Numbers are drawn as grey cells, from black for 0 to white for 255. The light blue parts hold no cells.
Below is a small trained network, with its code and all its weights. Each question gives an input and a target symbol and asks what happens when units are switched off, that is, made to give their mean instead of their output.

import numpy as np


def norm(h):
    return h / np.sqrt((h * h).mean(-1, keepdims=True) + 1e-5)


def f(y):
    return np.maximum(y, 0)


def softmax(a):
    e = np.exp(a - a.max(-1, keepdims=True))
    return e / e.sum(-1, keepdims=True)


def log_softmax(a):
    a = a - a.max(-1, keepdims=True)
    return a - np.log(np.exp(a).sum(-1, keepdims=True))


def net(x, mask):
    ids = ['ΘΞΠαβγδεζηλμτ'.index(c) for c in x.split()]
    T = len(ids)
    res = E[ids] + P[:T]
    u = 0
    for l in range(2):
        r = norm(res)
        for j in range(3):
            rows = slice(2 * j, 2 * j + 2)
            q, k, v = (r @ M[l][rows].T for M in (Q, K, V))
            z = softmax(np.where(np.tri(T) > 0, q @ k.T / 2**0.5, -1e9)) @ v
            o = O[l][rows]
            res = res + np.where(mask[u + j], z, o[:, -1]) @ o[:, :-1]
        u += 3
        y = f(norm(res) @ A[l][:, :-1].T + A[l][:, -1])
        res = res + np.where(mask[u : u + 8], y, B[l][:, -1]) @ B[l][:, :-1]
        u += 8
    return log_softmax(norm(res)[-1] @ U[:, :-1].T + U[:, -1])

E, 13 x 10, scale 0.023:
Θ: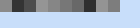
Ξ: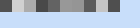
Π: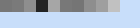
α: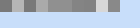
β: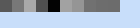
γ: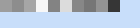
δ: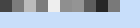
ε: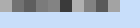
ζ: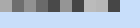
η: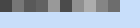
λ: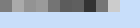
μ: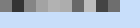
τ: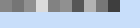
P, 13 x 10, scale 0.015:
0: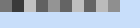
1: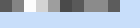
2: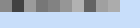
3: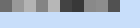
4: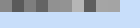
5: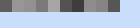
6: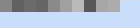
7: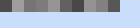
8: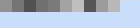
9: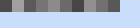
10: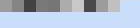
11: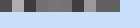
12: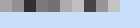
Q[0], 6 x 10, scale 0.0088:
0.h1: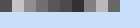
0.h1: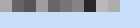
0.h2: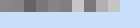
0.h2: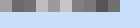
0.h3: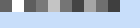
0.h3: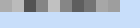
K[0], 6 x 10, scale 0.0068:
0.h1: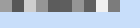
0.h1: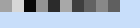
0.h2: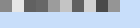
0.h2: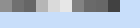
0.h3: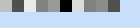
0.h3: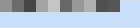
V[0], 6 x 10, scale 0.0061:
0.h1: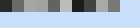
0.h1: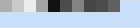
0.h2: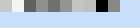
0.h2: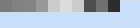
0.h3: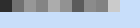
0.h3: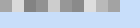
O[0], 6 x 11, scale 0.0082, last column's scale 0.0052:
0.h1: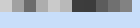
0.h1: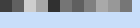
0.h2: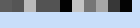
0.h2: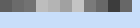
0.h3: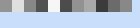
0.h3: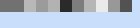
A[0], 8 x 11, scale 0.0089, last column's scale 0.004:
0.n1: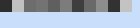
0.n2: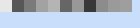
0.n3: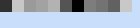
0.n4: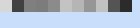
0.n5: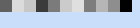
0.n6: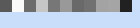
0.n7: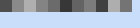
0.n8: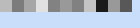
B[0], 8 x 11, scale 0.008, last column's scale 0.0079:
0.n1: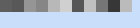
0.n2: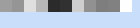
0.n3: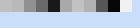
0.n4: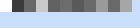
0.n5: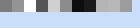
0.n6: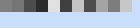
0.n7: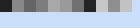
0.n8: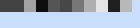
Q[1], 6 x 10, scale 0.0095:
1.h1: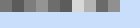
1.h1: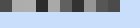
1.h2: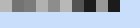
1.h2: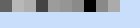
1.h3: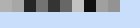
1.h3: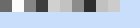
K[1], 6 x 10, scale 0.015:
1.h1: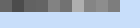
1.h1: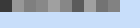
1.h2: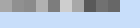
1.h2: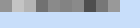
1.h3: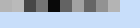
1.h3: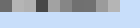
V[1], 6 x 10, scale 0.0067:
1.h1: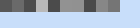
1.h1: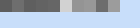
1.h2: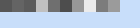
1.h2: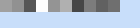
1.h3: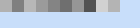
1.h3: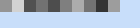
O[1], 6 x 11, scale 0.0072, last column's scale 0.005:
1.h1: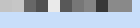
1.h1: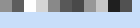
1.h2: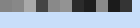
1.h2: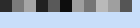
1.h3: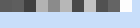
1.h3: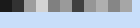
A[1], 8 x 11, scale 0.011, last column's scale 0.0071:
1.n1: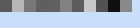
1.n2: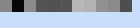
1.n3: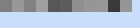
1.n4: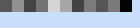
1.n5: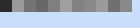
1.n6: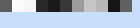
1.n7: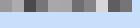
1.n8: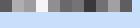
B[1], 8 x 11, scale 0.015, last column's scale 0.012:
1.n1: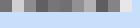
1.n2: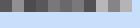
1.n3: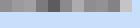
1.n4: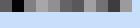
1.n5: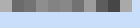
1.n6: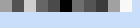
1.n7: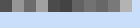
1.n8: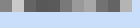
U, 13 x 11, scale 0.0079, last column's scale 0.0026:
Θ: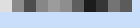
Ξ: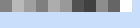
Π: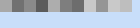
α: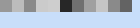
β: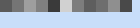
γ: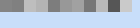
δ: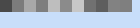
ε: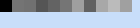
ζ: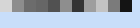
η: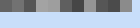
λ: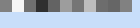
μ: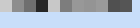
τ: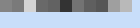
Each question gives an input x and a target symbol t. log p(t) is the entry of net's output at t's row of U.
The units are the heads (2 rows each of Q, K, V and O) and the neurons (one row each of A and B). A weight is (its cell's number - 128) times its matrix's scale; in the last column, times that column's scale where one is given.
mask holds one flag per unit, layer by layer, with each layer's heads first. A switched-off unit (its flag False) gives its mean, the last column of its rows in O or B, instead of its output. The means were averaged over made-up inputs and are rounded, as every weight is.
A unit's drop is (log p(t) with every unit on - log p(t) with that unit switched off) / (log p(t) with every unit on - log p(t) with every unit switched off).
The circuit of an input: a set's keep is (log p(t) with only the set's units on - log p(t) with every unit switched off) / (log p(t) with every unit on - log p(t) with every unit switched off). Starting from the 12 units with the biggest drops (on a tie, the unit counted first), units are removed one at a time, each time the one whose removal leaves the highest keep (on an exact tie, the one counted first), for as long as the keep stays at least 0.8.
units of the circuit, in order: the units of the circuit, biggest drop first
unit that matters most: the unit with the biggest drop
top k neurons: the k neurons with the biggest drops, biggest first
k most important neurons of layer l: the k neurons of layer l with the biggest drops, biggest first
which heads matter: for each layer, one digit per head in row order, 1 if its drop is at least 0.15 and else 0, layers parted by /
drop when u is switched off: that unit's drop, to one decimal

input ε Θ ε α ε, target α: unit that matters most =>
0.h3
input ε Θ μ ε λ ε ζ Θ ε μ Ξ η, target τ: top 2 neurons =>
(1.n6, 0.n8)
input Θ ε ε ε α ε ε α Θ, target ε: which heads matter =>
011 / 011
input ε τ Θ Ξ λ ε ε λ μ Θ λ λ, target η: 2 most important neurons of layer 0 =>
(0.n2, 0.n6)
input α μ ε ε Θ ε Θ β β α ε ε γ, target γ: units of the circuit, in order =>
(0.h2, 1.n1, 1.h3)
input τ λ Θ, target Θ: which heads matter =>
000 / 100
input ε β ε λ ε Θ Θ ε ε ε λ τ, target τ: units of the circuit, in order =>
(1.n6, 1.h3)
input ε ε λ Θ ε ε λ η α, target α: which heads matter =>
000 / 000
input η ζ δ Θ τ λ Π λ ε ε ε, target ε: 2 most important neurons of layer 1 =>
(1.n6, 1.n2)
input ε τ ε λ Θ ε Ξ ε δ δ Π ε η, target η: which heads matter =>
000 / 010
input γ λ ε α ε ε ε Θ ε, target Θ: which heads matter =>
101 / 010
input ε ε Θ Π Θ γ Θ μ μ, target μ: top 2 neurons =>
(1.n6, 0.n8)
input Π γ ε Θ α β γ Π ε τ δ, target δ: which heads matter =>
010 / 000
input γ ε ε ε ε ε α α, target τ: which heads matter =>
010 / 010
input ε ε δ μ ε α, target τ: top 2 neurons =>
(1.n6, 0.n3)
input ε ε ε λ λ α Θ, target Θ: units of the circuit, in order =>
(0.h1)
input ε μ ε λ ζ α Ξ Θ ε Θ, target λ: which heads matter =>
110 / 010
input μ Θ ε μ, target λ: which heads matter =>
110 / 000
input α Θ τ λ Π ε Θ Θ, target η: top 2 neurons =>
(1.n4, 1.n6)
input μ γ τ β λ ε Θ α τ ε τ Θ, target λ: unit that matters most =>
0.n3
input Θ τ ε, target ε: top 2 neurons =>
(1.n2, 0.n3)
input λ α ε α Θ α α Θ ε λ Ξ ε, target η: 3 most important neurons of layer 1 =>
(1.n4, 1.n6, 1.n8)
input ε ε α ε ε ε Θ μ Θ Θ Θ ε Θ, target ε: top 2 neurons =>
(1.n6, 1.n2)
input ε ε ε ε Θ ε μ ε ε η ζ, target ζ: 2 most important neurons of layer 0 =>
(0.n4, 0.n8)
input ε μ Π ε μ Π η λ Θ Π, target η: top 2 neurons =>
(0.n2, 1.n4)
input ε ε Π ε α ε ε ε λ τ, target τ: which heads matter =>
000 / 001
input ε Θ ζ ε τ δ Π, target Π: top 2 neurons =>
(1.n6, 0.n5)
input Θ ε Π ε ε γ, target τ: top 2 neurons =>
(1.n6, 0.n8)
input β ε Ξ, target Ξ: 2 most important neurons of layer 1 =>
(1.n6, 1.n1)
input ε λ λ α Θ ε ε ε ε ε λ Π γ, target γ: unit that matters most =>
0.h2
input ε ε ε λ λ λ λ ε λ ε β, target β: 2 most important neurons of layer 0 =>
(0.n5, 0.n3)
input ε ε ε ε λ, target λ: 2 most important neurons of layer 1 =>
(1.n8, 1.n6)
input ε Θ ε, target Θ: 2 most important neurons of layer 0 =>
(0.n3, 0.n8)
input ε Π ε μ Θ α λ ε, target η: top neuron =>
(0.n3)
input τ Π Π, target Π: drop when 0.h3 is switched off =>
0.1
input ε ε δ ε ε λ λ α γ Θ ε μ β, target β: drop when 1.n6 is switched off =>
0.3
